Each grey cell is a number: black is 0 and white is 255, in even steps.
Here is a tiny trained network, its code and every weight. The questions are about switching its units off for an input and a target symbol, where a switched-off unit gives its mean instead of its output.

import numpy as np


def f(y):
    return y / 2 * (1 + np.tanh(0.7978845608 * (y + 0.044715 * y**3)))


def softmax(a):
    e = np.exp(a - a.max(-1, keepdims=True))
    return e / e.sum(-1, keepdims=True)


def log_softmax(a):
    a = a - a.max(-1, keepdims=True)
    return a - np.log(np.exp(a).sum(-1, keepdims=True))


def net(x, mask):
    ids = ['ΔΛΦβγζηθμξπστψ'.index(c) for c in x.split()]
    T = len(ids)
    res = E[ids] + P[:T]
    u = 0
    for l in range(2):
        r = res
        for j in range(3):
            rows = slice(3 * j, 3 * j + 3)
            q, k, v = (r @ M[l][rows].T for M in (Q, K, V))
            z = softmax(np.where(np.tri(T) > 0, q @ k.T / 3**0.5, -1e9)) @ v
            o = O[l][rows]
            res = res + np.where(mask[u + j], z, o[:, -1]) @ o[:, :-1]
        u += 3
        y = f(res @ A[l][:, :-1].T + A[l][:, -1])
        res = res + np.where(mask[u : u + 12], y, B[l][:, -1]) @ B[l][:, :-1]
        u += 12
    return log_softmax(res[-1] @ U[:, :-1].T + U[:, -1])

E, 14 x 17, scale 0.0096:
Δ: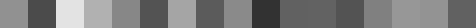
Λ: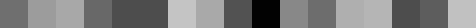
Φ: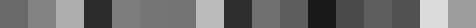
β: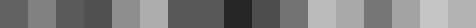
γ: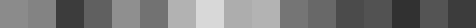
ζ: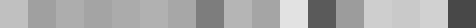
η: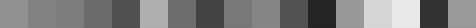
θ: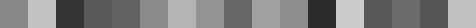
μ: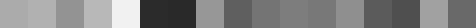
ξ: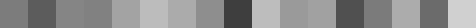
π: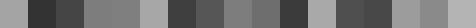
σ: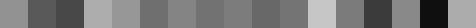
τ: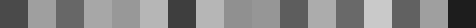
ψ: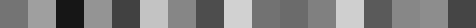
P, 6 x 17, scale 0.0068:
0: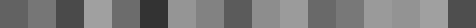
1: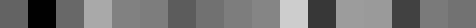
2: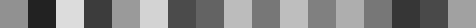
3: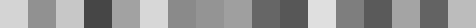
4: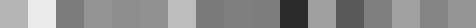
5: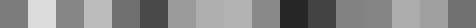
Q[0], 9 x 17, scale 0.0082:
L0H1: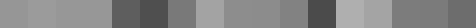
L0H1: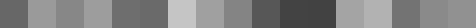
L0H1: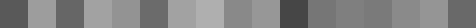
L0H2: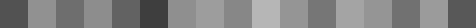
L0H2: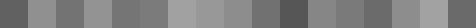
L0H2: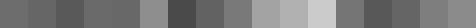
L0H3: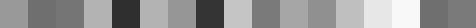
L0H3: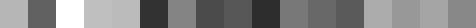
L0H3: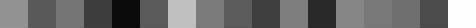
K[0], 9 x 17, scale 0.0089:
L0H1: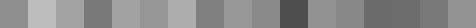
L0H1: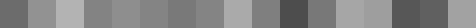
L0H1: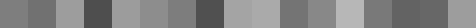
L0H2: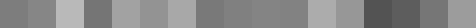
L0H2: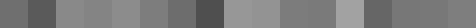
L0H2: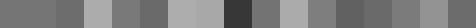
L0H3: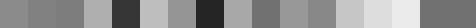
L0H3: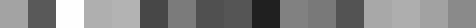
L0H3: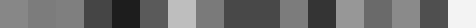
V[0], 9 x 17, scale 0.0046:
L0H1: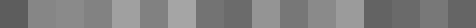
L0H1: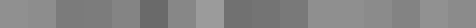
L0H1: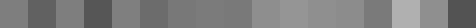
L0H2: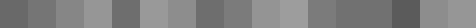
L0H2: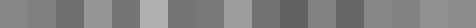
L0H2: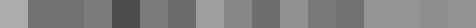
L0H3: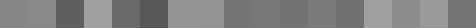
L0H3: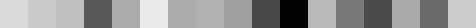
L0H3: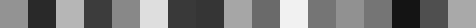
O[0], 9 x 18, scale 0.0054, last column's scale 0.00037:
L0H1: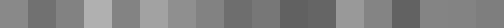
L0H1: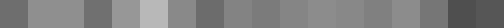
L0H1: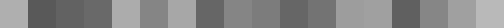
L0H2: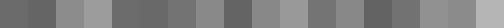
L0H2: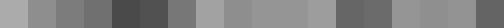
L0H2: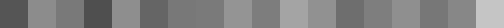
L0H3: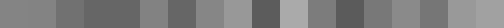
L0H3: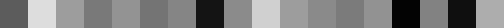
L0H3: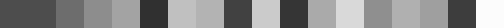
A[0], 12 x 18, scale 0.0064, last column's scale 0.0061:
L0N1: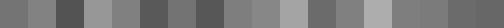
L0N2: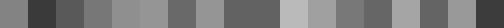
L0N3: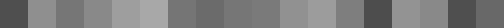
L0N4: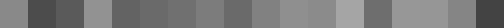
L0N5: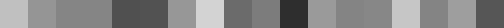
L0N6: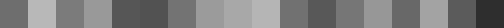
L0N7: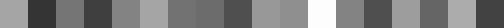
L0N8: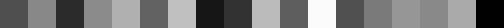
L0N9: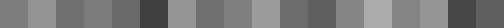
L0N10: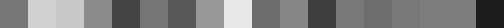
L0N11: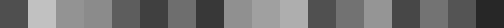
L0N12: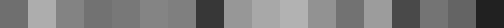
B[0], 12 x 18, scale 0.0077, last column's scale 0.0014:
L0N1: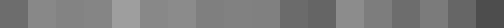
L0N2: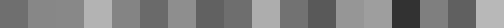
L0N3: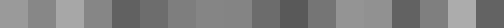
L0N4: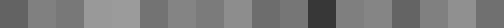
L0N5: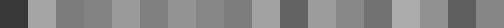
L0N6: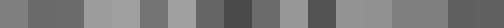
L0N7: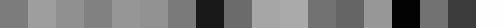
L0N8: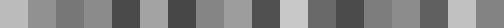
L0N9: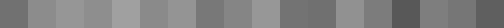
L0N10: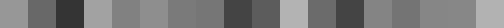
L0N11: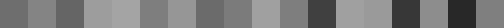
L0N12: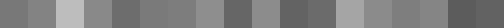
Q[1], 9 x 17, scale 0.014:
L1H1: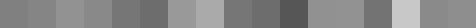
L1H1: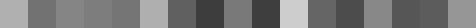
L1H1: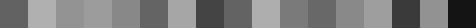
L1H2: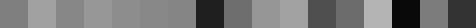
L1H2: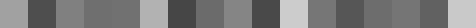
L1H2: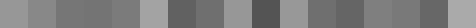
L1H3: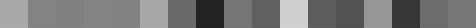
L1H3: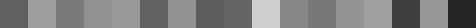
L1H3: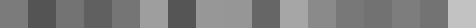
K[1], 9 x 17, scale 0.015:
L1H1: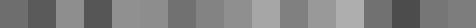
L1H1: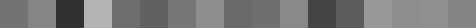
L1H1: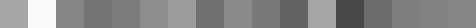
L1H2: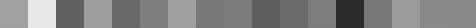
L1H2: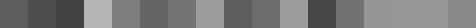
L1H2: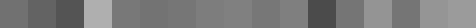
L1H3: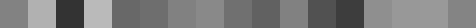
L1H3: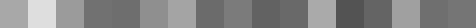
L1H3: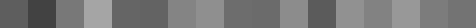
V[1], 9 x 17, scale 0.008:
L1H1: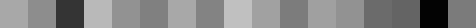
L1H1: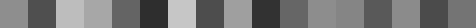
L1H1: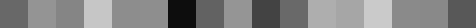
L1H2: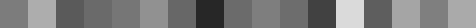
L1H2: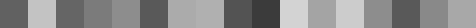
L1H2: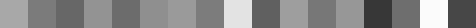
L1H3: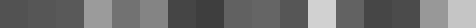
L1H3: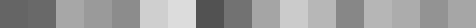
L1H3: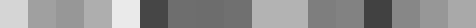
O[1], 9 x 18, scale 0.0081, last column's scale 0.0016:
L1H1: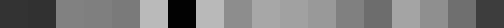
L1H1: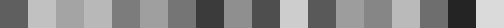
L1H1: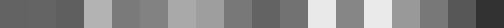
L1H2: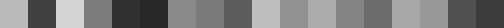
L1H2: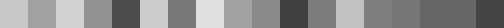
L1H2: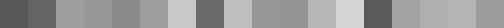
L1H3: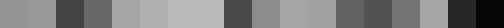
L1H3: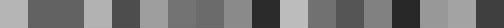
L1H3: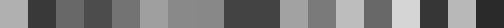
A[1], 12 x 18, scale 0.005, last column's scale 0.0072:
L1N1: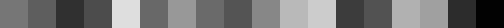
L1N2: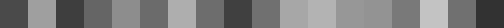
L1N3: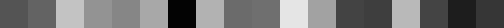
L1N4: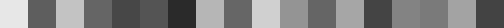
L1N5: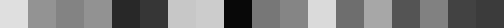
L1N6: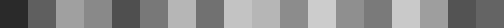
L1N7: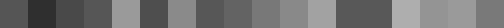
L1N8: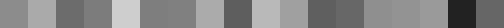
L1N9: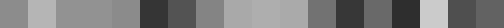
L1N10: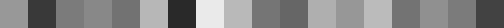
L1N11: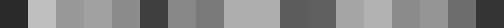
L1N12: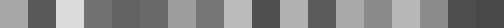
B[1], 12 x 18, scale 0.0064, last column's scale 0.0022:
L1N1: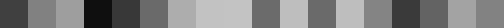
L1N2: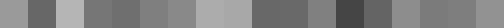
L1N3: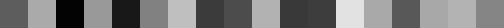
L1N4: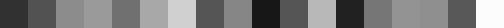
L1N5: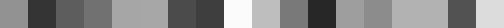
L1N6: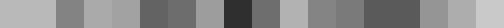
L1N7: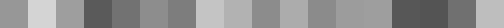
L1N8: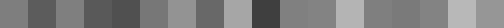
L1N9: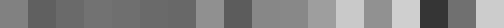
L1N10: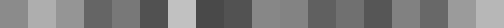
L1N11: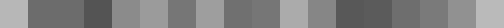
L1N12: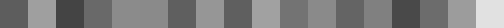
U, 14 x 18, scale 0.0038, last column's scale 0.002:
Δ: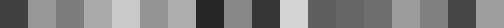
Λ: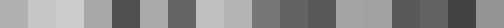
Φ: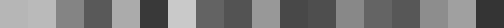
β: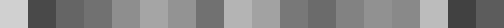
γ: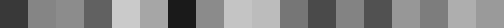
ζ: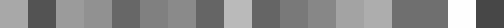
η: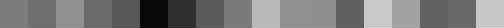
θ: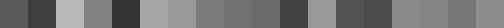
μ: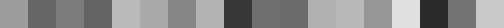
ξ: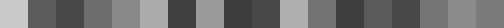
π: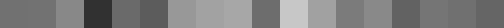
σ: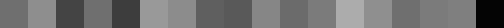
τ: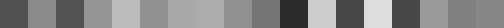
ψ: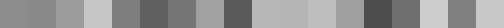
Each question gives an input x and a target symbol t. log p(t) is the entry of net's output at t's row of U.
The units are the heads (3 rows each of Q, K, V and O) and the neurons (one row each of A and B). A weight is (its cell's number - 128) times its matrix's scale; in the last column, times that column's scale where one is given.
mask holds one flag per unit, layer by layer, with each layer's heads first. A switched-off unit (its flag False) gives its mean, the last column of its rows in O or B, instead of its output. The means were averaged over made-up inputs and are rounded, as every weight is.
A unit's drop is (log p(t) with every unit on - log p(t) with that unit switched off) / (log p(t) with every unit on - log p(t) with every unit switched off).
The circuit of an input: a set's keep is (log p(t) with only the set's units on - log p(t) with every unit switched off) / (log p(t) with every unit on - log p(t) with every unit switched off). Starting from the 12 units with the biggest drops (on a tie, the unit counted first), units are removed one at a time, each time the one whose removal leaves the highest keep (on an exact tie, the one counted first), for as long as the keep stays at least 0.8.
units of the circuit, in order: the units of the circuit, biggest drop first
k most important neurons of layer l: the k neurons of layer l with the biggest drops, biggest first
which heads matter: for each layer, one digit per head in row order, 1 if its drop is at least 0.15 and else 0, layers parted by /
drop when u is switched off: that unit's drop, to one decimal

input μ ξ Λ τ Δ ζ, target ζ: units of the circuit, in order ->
[L0H3; L1H3; L0N10; L1H2]
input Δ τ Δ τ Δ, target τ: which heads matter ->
001 / 110
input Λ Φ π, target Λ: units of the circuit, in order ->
[L0N7; L1H2]
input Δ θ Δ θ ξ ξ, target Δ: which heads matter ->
000 / 110
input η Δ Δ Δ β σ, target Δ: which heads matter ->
000 / 110
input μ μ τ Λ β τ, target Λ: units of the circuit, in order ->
[L1H2]
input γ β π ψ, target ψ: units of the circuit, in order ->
[L0H3; L1H2; L1N6; L1H1]
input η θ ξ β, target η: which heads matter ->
000 / 011
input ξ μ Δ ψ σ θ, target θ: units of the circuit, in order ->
[L0H3; L1H2; L1N4; L1H1]
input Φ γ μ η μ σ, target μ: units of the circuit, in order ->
[L1H3; L0N7]
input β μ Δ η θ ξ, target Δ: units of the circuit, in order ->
[L1H1; L1H2; L0N7]
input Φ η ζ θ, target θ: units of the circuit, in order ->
[L0H3; L1N4; L1H2; L1H1]
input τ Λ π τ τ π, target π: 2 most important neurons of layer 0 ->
[L0N7; L0N5]
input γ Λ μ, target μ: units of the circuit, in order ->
[L0H3; L1H3; L0N7]
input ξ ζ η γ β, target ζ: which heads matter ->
000 / 001
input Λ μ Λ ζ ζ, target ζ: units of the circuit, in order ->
[L1H3]
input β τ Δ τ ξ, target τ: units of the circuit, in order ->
[L0N8; L1H1; L1H3]
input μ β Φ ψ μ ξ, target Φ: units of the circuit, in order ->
[L1H1; L0N7]
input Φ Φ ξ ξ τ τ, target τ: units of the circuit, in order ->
[L0H3; L1H1]
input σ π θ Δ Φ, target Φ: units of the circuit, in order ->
[L0H3; L1H1]
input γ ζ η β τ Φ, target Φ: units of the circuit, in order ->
[L0H3; L1H1; L0N10]
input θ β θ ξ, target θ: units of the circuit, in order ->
[L0N7; L1H2; L1N4; L1H1]
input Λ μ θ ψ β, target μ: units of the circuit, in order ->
[L0N8; L1H3]
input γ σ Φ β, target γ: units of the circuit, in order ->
[L0N7; L1H1; L1H3]
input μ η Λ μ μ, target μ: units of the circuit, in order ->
[L1H3]
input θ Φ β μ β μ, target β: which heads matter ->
001 / 111
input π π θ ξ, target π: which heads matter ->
000 / 011
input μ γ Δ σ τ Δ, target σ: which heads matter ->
000 / 101
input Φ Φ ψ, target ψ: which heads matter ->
001 / 010
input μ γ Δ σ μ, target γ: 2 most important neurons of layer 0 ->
[L0N7; L0N2]
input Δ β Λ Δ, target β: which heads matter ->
000 / 111
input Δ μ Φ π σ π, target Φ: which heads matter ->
000 / 100
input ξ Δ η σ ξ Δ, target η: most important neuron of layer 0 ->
[L0N5]
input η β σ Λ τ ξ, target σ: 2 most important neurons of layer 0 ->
[L0N7; L0N2]
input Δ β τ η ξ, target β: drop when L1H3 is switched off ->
0.3
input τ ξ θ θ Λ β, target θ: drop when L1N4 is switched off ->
0.6
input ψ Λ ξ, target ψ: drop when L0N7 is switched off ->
1.1
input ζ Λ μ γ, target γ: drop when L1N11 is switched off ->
0.0
